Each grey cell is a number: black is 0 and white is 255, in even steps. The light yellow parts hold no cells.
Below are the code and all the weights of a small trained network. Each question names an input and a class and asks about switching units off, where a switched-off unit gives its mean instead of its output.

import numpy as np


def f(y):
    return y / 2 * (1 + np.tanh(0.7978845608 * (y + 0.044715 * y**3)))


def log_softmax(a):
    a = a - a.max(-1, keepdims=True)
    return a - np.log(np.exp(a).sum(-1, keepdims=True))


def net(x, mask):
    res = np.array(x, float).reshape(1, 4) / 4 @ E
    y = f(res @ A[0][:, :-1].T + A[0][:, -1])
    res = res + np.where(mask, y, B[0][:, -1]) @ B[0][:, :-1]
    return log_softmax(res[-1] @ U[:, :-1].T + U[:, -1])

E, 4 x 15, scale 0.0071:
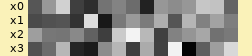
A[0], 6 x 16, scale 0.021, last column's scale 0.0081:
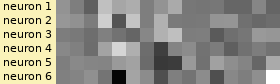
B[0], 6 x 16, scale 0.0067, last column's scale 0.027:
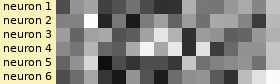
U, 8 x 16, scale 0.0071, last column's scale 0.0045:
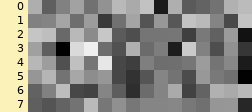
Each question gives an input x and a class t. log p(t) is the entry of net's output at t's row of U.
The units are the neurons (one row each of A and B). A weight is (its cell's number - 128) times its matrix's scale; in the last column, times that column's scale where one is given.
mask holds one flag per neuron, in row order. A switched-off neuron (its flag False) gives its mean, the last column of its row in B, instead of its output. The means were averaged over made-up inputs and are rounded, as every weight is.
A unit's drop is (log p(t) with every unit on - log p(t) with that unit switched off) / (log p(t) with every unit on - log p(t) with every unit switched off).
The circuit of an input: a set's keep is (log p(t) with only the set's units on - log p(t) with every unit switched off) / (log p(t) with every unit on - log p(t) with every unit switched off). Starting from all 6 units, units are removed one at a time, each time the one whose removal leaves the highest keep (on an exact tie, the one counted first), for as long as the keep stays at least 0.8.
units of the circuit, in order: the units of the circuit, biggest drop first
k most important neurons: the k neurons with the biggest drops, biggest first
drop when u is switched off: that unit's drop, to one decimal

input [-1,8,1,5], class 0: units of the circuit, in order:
(neuron 6; neuron 5)
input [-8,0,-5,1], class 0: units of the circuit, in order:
(neuron 6; neuron 4)
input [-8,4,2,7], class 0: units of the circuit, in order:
(neuron 3)
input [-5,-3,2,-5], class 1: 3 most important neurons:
(neuron 6; neuron 2; neuron 5)
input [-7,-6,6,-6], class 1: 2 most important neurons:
(neuron 6; neuron 2)
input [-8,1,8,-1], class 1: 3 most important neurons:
(neuron 6; neuron 1; neuron 4)
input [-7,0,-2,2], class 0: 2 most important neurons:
(neuron 6; neuron 5)
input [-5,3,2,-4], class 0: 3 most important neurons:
(neuron 6; neuron 5; neuron 4)
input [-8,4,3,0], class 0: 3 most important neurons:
(neuron 6; neuron 3; neuron 5)
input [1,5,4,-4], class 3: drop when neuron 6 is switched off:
0.2
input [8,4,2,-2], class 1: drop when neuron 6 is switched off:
0.8
